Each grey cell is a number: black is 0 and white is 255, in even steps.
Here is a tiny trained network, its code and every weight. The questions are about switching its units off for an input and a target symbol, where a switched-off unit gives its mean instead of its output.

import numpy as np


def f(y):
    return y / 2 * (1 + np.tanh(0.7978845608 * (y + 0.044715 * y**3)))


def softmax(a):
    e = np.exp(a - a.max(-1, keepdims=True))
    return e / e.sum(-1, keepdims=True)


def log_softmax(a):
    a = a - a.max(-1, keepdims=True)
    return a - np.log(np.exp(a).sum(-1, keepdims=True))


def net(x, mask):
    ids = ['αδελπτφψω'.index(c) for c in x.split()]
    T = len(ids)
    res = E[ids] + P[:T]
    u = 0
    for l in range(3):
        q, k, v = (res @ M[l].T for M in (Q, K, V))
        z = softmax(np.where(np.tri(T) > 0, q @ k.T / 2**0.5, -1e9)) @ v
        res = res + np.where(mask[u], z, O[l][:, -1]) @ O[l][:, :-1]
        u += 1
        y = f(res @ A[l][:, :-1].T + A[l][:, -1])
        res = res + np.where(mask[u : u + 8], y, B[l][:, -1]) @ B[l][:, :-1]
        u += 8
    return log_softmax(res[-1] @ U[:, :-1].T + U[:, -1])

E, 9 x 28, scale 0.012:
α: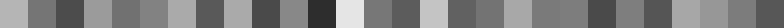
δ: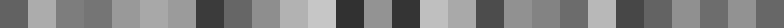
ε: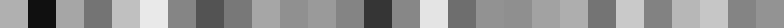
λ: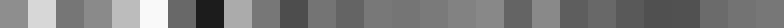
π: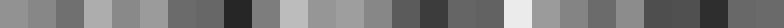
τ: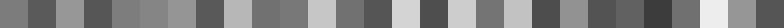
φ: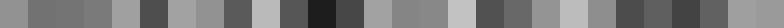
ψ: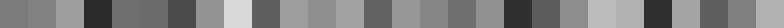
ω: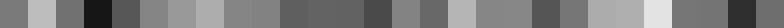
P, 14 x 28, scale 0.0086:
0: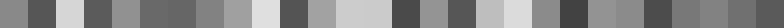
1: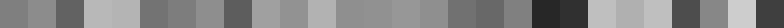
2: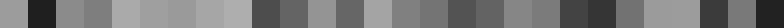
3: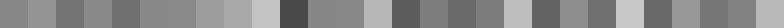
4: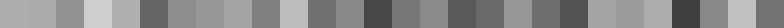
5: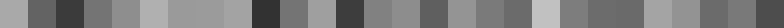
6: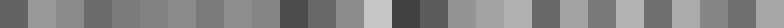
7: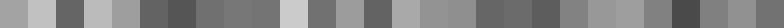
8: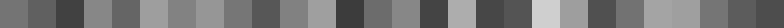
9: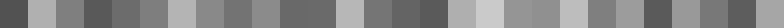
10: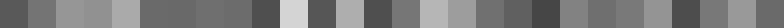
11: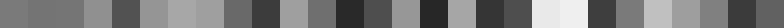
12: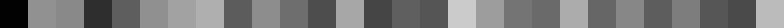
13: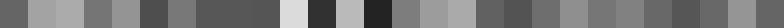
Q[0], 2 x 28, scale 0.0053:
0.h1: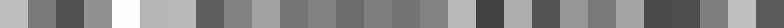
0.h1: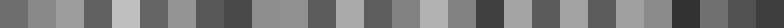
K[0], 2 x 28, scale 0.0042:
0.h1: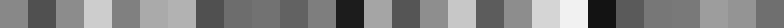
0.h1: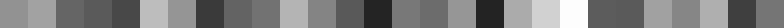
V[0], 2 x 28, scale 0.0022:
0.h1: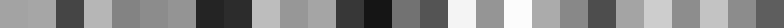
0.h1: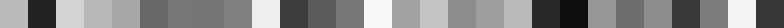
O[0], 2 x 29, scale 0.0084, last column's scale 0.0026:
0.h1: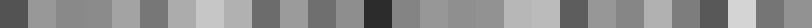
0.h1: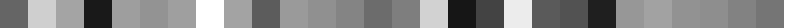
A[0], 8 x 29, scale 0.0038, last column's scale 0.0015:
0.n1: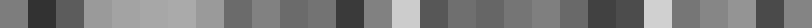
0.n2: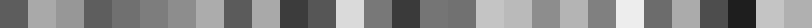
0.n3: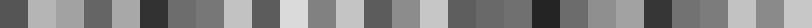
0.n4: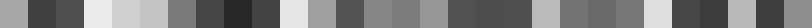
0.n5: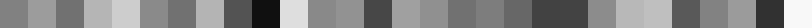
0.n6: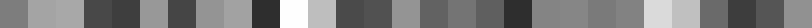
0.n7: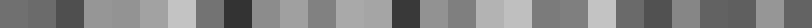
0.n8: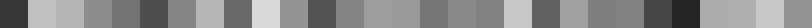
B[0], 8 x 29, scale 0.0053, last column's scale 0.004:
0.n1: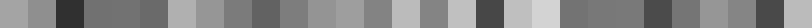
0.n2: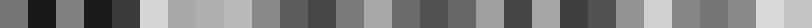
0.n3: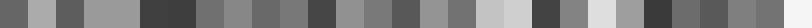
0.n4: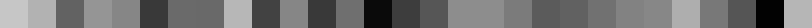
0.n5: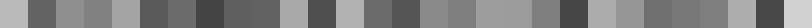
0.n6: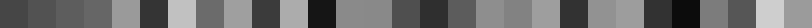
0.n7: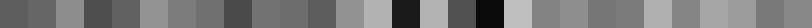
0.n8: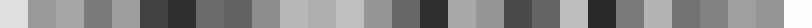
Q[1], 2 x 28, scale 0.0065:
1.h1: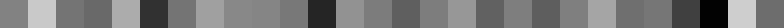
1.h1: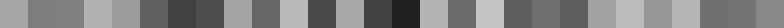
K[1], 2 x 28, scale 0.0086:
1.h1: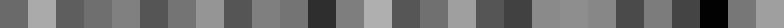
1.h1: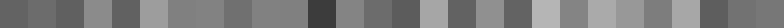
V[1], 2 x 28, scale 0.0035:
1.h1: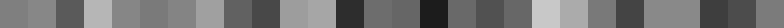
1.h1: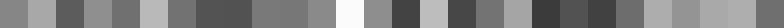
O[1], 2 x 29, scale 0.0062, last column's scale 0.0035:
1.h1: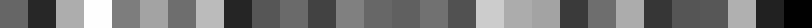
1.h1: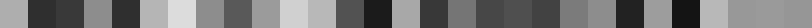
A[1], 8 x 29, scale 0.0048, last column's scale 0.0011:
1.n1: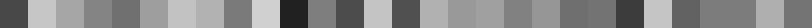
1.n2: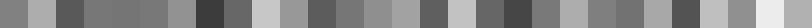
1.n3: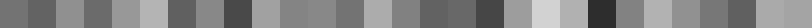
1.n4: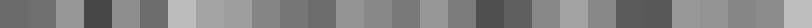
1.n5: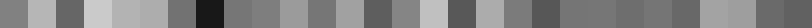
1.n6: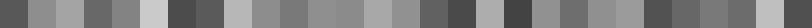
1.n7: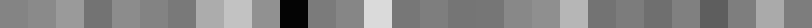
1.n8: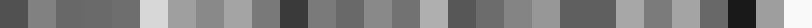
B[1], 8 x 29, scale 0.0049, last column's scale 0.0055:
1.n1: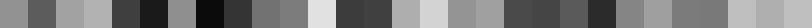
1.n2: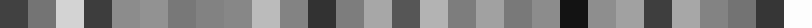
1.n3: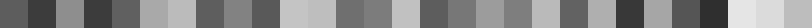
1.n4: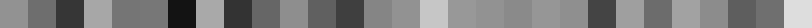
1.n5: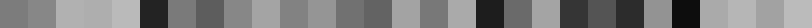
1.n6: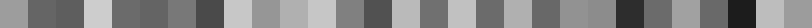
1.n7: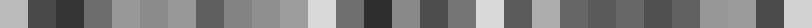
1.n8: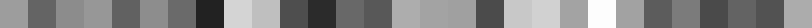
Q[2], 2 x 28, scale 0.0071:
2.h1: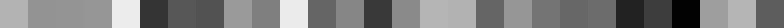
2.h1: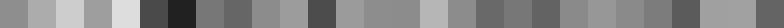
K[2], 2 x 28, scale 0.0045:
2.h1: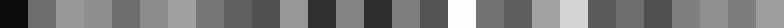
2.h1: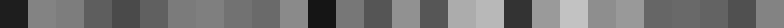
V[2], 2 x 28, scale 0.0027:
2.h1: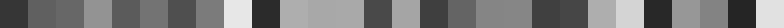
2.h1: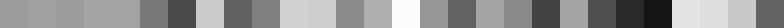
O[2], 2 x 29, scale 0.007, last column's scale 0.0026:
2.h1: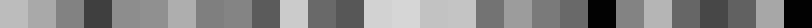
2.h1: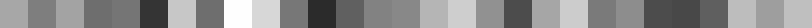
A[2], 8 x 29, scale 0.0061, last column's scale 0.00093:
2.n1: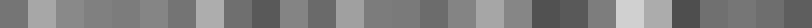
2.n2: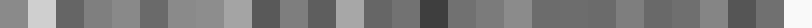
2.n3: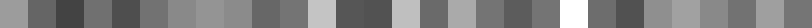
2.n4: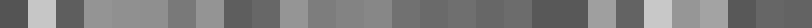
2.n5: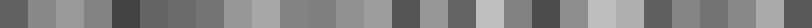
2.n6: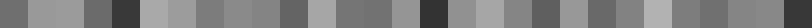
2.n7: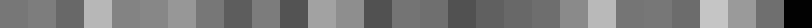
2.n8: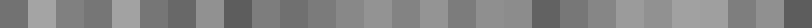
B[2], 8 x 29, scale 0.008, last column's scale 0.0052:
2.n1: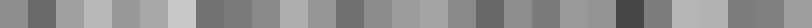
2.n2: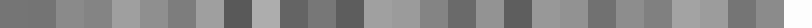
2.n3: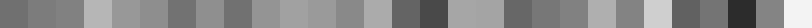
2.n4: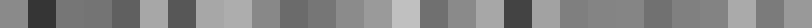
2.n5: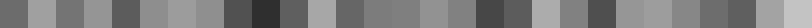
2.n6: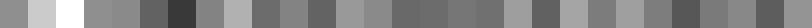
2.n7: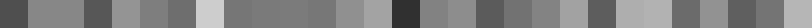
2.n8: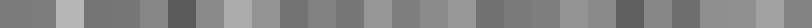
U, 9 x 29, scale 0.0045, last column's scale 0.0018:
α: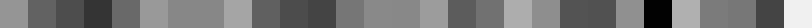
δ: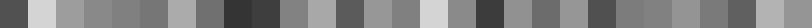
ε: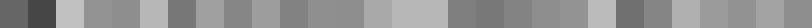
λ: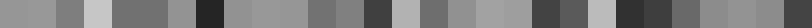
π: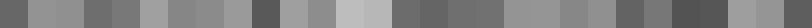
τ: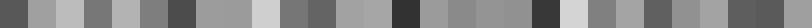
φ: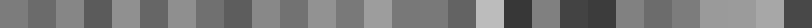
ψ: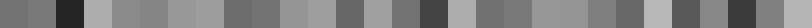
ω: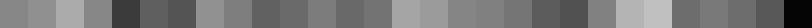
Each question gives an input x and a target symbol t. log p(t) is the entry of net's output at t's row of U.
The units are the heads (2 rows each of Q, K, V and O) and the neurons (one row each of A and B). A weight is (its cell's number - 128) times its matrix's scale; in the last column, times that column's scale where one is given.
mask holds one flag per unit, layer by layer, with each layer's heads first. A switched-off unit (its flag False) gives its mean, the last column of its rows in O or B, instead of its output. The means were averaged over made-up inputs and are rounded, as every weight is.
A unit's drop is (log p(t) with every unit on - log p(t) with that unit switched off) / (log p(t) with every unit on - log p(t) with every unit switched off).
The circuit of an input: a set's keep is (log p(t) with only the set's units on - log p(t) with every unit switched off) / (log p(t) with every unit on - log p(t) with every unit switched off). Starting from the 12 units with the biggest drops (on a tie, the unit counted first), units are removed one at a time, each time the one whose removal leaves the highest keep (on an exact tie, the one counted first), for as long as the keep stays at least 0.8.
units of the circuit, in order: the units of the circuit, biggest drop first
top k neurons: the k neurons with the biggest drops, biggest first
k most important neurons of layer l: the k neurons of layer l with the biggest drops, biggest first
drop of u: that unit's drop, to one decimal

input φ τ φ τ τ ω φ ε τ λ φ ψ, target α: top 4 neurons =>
0.n6, 0.n8, 2.n3, 1.n8
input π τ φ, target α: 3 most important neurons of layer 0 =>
0.n1, 0.n2, 0.n8
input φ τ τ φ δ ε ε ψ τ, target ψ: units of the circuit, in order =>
2.n3
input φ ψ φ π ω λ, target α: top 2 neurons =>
2.n3, 0.n8
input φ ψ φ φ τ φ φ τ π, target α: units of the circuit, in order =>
0.n4, 2.n3, 1.h1
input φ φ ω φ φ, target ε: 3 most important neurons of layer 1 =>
1.n8, 1.n7, 1.n1
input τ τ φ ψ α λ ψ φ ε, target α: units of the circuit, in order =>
0.n4, 1.h1, 0.n6, 2.n3
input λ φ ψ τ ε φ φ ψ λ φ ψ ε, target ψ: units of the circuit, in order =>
2.n3, 1.h1
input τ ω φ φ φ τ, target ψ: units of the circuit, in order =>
2.n3, 1.h1
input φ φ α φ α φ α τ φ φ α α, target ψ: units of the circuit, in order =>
1.h1, 2.n3, 0.n3
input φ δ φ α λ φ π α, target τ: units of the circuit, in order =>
2.n7, 2.h1, 0.n3, 1.n3
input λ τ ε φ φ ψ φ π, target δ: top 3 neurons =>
0.n6, 2.n1, 1.n6
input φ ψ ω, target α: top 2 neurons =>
0.n6, 1.n8
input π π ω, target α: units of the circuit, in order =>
2.n3, 0.n8, 1.n8
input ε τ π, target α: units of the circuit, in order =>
2.n3, 0.n4
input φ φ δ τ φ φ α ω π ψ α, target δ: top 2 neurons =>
0.n2, 1.n6
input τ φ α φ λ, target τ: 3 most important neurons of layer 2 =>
2.n7, 2.n2, 2.n5
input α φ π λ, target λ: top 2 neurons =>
1.n6, 1.n8
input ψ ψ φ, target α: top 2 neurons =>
0.n1, 0.n8
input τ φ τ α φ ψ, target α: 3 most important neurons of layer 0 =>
0.n6, 0.n8, 0.n3
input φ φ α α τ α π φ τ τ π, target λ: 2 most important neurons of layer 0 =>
0.n5, 0.n4
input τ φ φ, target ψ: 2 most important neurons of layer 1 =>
1.n2, 1.n4
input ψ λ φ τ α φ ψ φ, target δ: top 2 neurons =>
0.n2, 0.n6
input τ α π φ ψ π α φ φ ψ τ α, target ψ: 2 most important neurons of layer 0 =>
0.n3, 0.n5
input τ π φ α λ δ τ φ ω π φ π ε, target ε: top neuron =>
1.n2
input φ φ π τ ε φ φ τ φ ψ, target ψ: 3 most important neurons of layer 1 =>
1.n6, 1.n2, 1.n7
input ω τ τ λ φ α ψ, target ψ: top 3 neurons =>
1.n6, 2.n3, 2.n5
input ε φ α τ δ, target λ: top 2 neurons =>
0.n5, 1.n5
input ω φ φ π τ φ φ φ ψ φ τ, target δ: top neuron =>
0.n6
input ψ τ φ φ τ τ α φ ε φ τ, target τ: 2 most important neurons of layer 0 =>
0.n3, 0.n2
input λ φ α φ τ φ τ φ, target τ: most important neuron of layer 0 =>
0.n2
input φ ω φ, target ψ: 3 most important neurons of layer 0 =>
0.n8, 0.n1, 0.n3
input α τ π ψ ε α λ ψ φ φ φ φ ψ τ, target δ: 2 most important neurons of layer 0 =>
0.n2, 0.n6
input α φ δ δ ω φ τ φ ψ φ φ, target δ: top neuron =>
0.n6
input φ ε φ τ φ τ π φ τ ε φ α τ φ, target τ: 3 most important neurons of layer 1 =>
1.n3, 1.n1, 1.n6
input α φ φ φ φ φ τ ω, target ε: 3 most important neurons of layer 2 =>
2.n1, 2.n4, 2.n2
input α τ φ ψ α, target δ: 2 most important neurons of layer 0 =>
0.n2, 0.n6
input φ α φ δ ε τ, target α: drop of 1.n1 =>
0.2
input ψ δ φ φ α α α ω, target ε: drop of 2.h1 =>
0.3
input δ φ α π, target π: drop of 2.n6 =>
0.2
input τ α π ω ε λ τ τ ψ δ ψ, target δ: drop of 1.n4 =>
0.0
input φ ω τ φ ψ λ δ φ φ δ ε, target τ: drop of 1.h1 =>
-0.1
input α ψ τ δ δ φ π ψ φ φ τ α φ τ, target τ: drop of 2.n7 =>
0.5
